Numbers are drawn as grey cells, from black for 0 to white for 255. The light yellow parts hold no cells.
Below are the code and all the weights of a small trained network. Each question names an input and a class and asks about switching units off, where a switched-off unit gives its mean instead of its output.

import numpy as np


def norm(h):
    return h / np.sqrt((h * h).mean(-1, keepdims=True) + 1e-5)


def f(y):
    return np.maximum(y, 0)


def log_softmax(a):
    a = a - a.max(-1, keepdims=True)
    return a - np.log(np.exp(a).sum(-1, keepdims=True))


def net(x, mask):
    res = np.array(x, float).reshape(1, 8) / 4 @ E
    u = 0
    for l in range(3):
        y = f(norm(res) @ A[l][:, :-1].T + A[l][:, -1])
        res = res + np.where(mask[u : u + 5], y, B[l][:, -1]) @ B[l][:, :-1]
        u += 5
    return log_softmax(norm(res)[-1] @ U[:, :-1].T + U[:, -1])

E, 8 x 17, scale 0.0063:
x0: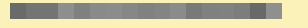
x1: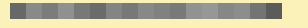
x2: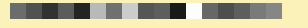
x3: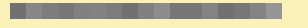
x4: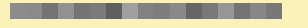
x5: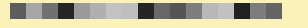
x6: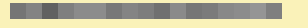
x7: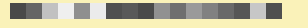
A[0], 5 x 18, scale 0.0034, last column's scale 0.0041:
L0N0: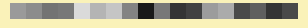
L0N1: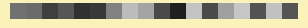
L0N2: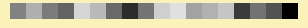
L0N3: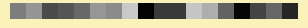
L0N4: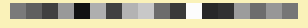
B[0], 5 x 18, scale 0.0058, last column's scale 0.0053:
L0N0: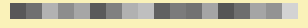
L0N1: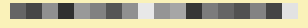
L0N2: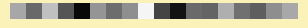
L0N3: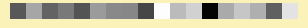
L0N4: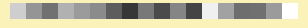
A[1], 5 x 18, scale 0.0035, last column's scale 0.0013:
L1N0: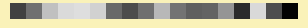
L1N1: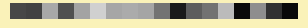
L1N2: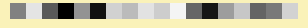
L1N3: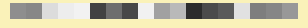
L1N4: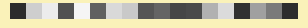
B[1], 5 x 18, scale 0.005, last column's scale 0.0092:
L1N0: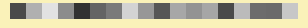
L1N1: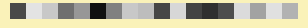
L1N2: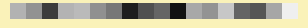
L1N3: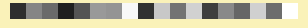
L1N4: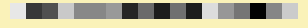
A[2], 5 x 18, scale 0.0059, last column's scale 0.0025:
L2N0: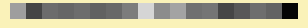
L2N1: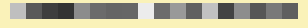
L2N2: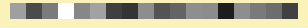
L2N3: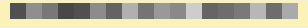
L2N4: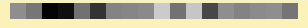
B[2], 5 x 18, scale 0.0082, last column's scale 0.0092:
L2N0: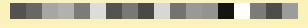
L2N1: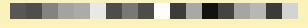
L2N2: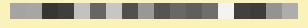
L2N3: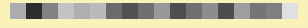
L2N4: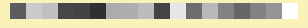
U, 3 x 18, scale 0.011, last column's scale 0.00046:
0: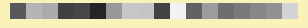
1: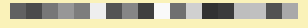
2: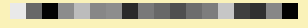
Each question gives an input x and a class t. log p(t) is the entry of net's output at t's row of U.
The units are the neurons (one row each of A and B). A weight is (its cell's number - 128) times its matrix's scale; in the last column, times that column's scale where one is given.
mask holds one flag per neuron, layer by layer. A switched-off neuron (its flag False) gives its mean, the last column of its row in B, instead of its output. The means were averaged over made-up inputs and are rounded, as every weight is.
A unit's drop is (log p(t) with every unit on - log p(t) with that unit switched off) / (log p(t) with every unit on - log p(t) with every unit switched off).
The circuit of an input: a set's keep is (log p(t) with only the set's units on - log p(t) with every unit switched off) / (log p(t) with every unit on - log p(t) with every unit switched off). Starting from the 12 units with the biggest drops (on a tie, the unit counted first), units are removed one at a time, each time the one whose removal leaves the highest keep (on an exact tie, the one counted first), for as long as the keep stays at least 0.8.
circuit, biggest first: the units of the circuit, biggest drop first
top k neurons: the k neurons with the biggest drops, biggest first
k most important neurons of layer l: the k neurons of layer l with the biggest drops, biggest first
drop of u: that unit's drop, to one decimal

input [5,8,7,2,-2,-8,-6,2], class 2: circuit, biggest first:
(L2N2)
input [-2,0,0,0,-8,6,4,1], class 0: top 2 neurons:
(L1N4 L2N1)
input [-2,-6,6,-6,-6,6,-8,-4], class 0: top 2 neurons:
(L2N4 L0N3)
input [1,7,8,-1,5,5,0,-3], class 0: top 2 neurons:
(L2N4 L0N3)
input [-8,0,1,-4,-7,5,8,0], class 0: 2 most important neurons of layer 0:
(L0N4 L0N3)
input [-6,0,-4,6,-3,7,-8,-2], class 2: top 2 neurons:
(L1N4 L2N4)
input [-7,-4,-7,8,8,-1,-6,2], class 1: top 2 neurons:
(L1N3 L2N4)
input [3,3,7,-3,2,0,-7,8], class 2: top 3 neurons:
(L1N3 L2N2 L0N4)
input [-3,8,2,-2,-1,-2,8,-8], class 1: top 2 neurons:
(L2N1 L0N1)
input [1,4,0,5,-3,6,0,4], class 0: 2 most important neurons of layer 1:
(L1N3 L1N4)
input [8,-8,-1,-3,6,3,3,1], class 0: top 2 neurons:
(L1N1 L2N3)
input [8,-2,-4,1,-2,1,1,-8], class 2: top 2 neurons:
(L1N2 L0N3)
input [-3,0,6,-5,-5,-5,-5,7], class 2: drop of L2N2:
0.1
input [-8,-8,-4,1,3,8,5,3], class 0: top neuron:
(L1N1)
